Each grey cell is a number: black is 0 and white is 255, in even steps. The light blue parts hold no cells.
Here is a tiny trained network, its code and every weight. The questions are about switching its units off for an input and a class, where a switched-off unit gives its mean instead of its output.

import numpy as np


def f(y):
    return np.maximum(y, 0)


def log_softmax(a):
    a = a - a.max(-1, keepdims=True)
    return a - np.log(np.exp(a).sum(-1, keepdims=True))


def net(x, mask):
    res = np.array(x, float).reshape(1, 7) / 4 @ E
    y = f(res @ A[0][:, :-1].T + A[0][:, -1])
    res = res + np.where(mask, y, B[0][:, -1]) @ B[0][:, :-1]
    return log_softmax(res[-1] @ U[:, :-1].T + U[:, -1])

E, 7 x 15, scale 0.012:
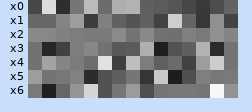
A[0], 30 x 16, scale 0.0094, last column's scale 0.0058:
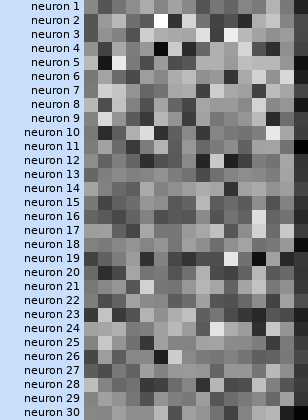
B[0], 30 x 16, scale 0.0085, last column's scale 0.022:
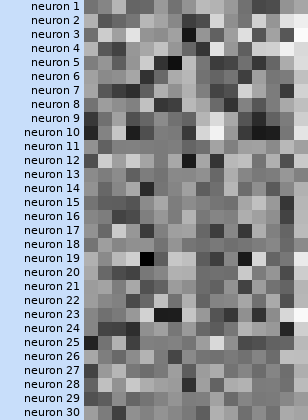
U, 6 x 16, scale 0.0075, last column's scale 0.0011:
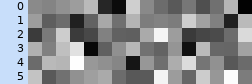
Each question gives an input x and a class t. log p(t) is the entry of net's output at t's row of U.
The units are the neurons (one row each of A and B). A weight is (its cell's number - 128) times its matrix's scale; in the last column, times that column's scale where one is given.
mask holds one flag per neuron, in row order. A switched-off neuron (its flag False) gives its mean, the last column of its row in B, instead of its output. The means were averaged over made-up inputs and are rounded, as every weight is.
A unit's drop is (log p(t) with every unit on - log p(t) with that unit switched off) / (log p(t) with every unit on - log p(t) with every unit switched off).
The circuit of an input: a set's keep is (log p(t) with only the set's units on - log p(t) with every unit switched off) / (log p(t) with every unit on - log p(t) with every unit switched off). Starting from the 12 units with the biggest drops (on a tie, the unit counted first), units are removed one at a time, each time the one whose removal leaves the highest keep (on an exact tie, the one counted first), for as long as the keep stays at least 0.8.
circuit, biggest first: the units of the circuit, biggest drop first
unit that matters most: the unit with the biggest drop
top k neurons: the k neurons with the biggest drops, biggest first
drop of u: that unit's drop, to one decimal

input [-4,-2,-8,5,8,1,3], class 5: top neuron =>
neuron 2
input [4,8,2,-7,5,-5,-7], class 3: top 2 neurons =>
neuron 19; neuron 10
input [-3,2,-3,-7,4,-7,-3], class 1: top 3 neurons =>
neuron 7; neuron 24; neuron 12
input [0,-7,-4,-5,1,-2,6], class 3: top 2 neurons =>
neuron 6; neuron 17
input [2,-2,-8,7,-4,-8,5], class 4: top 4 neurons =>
neuron 3; neuron 7; neuron 24; neuron 27
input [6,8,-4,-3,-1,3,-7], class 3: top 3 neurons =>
neuron 19; neuron 10; neuron 5
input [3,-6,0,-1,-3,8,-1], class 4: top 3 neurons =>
neuron 12; neuron 28; neuron 19
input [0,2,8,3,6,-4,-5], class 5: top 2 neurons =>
neuron 2; neuron 10
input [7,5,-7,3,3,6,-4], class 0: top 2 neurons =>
neuron 23; neuron 3
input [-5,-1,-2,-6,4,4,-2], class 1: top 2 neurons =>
neuron 7; neuron 23
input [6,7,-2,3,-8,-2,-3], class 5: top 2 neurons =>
neuron 4; neuron 26
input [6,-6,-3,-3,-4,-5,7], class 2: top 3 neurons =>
neuron 10; neuron 5; neuron 19
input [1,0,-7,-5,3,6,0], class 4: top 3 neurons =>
neuron 12; neuron 28; neuron 20
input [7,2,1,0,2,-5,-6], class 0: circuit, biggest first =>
neuron 23
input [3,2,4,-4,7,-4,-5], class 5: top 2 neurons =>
neuron 2; neuron 10
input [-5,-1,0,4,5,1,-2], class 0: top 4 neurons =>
neuron 5; neuron 8; neuron 4; neuron 7
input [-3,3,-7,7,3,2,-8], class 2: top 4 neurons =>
neuron 9; neuron 25; neuron 7; neuron 24
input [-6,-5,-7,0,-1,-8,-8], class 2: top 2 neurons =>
neuron 9; neuron 25
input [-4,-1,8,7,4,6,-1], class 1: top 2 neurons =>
neuron 20; neuron 3
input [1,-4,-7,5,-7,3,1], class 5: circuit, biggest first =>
neuron 4
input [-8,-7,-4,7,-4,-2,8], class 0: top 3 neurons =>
neuron 5; neuron 8; neuron 9
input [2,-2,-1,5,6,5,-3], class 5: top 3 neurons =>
neuron 2; neuron 3; neuron 7
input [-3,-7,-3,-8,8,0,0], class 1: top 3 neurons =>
neuron 7; neuron 24; neuron 4
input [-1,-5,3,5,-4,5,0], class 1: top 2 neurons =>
neuron 19; neuron 3
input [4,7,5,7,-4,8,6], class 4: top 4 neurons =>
neuron 12; neuron 28; neuron 7; neuron 24
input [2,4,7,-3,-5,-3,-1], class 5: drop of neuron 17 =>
0.2
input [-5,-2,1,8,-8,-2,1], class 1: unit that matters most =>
neuron 20
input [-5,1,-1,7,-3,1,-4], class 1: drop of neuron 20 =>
0.1
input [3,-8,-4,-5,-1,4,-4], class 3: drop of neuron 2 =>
0.0
